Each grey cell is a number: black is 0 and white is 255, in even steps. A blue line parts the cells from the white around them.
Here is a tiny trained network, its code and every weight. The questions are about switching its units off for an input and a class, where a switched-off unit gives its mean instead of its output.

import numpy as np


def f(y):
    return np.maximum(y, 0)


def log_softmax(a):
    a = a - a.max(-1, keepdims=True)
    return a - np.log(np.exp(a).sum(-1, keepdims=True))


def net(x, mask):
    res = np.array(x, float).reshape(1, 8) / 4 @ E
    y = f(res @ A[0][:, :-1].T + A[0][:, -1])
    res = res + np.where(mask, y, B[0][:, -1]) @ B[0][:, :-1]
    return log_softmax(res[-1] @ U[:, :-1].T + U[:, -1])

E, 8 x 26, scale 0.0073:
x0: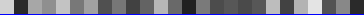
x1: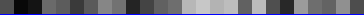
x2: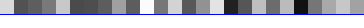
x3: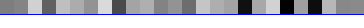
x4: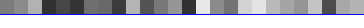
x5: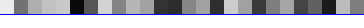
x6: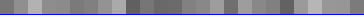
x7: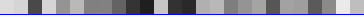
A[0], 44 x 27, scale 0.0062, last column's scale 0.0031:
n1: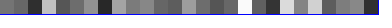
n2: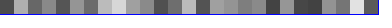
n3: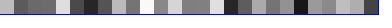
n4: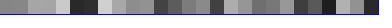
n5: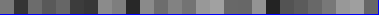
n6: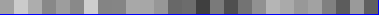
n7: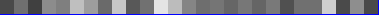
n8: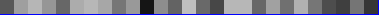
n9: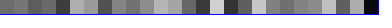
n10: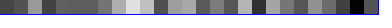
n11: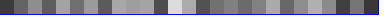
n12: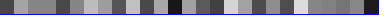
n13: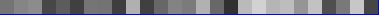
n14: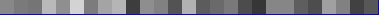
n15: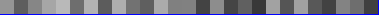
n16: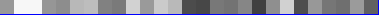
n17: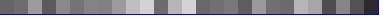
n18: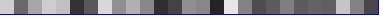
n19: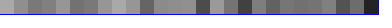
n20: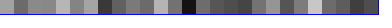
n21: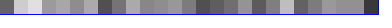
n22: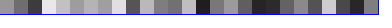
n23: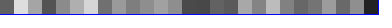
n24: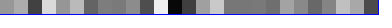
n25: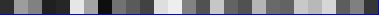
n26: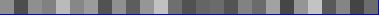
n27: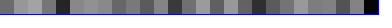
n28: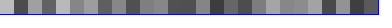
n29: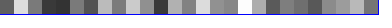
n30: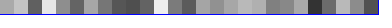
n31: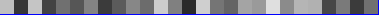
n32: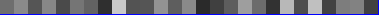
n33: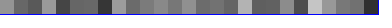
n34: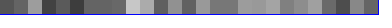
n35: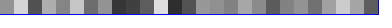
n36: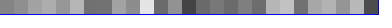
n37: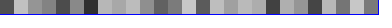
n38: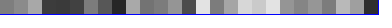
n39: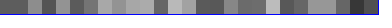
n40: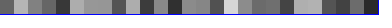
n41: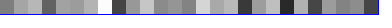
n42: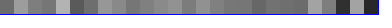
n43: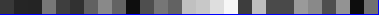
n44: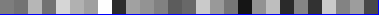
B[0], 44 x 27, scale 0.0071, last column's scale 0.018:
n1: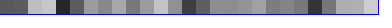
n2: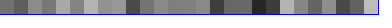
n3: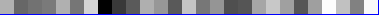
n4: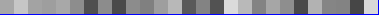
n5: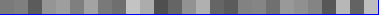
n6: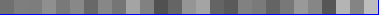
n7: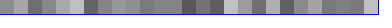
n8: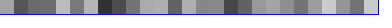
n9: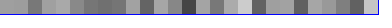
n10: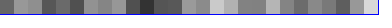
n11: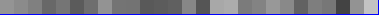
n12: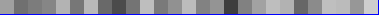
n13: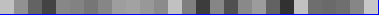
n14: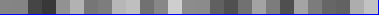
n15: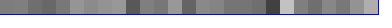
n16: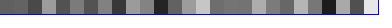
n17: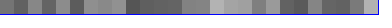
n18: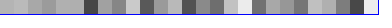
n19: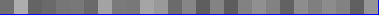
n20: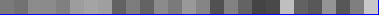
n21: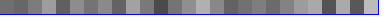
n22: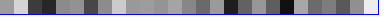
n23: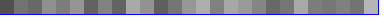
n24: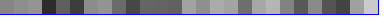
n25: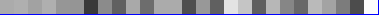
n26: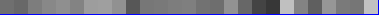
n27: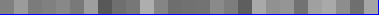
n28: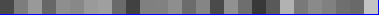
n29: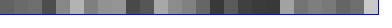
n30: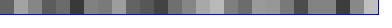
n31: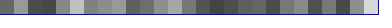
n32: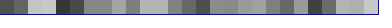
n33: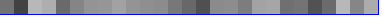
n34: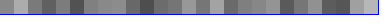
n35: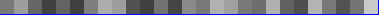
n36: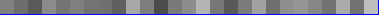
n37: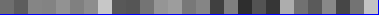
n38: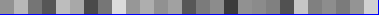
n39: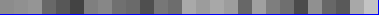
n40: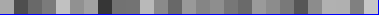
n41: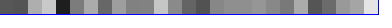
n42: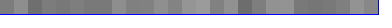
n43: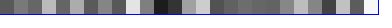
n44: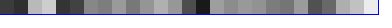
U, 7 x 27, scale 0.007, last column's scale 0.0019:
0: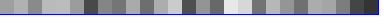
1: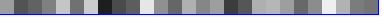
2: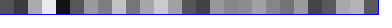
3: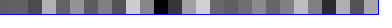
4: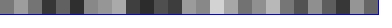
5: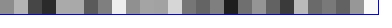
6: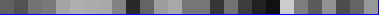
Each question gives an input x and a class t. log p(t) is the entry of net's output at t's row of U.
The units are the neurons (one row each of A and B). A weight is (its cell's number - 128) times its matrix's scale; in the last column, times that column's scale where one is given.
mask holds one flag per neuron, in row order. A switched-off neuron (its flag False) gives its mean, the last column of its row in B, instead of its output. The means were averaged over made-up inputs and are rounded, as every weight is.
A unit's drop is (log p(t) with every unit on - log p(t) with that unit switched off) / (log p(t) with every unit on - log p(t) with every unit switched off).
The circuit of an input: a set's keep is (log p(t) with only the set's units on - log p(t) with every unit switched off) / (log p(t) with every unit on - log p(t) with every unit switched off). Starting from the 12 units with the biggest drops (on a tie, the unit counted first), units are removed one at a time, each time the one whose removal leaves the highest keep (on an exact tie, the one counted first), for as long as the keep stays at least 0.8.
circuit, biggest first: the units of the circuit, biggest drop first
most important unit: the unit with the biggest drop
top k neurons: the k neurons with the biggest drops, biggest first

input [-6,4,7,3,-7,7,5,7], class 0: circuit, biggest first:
[n18]
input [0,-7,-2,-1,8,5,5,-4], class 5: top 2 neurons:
[n38; n13]
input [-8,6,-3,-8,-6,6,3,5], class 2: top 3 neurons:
[n1; n32; n33]
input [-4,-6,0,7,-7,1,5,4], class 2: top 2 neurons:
[n44; n41]
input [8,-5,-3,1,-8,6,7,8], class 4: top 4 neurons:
[n24; n35; n30; n38]
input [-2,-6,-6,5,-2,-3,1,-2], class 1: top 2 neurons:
[n8; n12]
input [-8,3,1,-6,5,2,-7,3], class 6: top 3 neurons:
[n29; n37; n2]
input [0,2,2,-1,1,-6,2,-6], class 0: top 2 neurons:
[n25; n9]
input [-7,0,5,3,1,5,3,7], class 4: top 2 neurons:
[n24; n35]
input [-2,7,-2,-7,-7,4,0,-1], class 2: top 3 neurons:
[n1; n32; n16]
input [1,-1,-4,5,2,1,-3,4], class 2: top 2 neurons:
[n3; n44]
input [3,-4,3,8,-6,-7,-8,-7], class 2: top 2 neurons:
[n44; n41]
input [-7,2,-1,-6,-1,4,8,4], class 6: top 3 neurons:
[n37; n2; n29]
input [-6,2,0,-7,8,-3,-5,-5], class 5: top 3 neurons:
[n13; n38; n44]
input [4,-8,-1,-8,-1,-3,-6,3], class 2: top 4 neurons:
[n1; n32; n43; n33]
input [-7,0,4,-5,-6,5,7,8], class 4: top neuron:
[n24]
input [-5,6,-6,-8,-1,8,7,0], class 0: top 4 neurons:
[n18; n4; n44; n41]
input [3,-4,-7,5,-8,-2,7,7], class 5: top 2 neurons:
[n22; n14]
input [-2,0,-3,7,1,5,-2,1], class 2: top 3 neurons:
[n44; n41; n25]
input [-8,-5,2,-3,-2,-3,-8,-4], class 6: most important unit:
n2
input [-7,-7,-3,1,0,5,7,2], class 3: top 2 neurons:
[n16; n21]
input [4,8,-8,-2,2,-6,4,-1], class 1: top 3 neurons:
[n40; n12; n8]
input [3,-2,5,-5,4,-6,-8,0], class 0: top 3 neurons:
[n25; n9; n44]
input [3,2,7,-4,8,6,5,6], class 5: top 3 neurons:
[n38; n13; n31]
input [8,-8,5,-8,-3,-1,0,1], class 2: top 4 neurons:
[n32; n1; n43; n33]
